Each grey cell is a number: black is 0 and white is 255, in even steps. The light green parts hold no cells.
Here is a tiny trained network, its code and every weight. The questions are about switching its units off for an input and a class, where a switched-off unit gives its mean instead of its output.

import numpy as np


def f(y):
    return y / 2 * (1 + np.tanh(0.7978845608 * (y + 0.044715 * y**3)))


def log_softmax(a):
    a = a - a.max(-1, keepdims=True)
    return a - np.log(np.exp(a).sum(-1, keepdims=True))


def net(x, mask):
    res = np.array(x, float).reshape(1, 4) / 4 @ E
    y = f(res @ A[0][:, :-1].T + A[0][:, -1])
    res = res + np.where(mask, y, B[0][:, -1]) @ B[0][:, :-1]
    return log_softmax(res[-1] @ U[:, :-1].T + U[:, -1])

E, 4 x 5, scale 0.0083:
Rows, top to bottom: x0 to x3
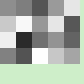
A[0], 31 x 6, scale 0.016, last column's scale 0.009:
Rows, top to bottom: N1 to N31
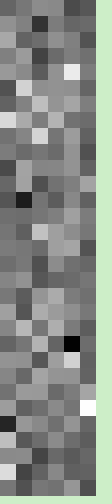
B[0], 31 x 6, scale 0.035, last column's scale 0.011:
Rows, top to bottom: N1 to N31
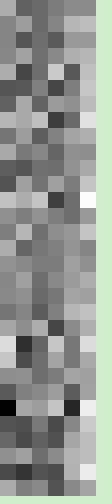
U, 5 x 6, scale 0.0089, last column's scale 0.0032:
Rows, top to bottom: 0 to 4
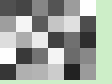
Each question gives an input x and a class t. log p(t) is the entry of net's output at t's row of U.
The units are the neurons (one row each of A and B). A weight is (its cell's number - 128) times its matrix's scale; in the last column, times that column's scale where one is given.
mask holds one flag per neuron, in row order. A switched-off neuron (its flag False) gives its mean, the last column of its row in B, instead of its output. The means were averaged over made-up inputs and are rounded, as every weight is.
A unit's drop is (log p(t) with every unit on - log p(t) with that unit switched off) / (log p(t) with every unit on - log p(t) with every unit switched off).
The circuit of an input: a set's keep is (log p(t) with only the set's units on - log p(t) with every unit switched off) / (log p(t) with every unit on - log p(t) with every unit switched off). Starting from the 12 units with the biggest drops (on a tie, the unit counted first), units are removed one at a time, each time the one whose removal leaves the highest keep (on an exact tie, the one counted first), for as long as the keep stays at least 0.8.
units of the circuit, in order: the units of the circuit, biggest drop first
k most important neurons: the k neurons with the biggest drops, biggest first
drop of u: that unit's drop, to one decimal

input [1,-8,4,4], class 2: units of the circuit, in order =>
N13
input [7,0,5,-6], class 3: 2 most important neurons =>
N5, N23
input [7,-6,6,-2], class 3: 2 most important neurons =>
N5, N23
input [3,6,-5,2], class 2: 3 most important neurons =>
N30, N21, N8
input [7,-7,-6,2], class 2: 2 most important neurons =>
N13, N22
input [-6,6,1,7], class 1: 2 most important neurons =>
N13, N15
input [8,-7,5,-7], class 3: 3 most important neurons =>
N5, N23, N8
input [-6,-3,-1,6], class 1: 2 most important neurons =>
N15, N9
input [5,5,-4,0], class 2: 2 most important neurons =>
N22, N21
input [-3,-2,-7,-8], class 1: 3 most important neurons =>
N4, N29, N30
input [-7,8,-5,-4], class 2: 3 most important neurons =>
N21, N8, N6
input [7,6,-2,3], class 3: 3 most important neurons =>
N5, N23, N13
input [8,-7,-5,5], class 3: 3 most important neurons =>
N5, N23, N8
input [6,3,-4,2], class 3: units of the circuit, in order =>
N5
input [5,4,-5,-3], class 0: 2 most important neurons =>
N6, N22
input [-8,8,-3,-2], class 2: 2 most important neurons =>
N8, N21
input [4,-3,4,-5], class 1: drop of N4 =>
0.1
